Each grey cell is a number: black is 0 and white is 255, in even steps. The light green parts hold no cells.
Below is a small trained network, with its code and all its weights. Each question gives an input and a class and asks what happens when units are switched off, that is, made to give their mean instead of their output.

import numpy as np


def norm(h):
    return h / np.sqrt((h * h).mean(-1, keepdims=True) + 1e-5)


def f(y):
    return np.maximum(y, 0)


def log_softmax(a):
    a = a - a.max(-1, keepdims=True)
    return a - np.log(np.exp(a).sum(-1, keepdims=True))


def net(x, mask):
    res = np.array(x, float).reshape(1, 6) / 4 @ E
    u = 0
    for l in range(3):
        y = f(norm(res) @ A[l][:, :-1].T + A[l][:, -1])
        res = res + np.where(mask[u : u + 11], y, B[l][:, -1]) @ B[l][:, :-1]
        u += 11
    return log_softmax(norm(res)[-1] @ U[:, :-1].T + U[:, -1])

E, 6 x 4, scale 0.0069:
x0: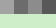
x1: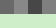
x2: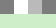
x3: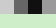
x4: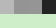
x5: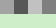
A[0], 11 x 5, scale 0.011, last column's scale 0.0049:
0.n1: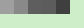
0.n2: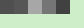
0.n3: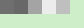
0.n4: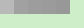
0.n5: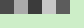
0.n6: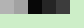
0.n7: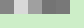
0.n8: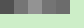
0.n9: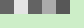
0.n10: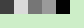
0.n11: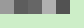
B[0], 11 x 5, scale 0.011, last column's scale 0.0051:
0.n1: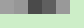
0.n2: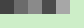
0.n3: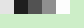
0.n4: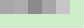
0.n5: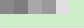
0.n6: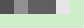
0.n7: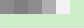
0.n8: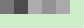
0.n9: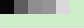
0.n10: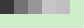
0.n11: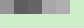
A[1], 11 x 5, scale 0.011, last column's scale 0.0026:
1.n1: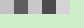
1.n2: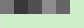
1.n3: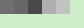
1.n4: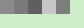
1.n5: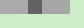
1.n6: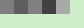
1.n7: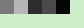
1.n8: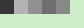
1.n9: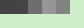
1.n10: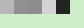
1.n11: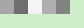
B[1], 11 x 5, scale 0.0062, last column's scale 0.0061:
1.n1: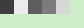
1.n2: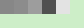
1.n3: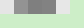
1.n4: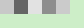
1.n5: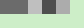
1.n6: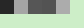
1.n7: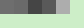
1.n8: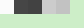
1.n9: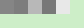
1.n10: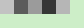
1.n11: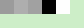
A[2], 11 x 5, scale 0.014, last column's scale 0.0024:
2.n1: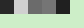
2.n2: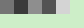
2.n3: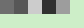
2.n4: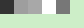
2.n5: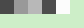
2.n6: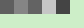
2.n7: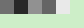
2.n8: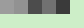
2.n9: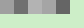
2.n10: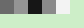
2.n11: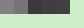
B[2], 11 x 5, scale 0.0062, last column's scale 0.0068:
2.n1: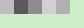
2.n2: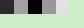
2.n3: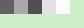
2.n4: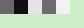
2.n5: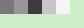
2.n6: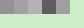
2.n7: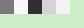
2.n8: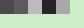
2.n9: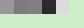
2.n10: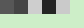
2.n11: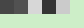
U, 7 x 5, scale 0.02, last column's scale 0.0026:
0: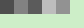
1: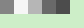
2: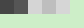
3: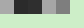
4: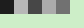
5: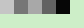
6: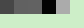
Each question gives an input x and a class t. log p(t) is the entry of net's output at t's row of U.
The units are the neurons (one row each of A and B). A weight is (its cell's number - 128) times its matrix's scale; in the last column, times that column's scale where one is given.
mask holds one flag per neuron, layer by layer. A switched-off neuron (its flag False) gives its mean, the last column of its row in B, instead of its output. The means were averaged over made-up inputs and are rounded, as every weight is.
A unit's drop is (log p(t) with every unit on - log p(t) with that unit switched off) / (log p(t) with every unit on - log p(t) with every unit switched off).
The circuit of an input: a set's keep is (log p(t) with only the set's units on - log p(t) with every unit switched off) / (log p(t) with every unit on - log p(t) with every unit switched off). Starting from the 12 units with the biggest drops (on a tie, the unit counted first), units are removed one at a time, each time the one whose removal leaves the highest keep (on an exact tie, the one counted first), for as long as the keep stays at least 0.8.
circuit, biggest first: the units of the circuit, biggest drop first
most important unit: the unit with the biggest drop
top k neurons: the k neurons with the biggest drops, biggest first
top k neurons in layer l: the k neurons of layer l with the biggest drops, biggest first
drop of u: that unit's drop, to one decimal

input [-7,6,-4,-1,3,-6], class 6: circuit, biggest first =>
2.n10
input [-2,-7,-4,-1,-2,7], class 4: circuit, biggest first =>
2.n7; 2.n2
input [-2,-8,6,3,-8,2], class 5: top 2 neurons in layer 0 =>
0.n3; 0.n4
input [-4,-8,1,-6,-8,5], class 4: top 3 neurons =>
0.n2; 2.n3; 2.n7
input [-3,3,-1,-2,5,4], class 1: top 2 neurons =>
0.n9; 1.n1
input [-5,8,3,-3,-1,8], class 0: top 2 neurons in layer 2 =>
2.n7; 2.n3
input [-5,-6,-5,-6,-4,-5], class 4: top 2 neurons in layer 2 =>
2.n7; 2.n2
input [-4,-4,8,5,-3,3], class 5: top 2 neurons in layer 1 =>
1.n10; 1.n11
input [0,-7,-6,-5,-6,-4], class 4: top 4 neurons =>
0.n2; 2.n7; 2.n2; 1.n8
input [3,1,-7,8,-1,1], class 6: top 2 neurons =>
0.n6; 0.n7
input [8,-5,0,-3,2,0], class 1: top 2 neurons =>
1.n11; 0.n9
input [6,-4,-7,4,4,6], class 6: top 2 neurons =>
0.n9; 1.n1
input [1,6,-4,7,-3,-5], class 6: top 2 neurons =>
0.n6; 2.n10
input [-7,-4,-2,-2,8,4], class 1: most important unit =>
1.n11
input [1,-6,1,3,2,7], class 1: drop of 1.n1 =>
0.1
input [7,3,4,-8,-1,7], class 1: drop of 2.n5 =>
-0.1
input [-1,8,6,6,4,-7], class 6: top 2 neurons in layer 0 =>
0.n6; 0.n1
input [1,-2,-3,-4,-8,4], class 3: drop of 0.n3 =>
1.0
